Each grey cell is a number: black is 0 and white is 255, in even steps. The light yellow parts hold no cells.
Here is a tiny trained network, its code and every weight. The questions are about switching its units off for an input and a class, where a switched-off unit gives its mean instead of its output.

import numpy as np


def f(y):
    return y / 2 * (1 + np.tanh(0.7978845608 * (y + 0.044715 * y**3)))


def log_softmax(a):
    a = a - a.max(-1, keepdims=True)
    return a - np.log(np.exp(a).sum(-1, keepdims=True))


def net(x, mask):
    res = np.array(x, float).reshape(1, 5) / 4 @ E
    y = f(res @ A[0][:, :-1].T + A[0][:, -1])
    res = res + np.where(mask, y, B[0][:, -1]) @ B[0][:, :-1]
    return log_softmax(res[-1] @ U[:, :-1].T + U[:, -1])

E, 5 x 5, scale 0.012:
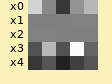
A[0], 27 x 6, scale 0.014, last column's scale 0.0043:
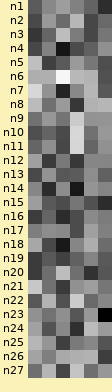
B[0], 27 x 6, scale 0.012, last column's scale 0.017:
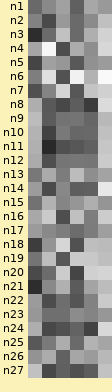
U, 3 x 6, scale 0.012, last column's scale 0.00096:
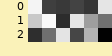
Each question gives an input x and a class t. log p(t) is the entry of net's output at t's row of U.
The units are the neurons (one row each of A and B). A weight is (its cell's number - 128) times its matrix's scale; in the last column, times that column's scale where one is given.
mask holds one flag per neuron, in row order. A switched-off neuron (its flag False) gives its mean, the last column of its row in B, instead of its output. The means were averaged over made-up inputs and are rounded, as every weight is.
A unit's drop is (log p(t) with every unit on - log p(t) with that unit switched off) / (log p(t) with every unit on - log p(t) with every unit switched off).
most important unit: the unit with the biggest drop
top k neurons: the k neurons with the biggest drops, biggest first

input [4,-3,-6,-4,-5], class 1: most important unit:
n6
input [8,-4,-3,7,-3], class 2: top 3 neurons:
n7, n21, n18
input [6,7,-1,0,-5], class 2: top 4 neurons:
n7, n21, n4, n16
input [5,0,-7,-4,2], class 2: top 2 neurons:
n18, n7
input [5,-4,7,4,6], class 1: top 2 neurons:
n4, n16
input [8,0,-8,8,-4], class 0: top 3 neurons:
n27, n11, n9
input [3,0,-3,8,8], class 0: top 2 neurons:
n11, n27
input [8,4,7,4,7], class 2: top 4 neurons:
n18, n7, n21, n6
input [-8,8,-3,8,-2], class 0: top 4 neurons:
n11, n27, n10, n9
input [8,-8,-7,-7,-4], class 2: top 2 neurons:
n7, n21
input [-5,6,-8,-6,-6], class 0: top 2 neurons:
n8, n4
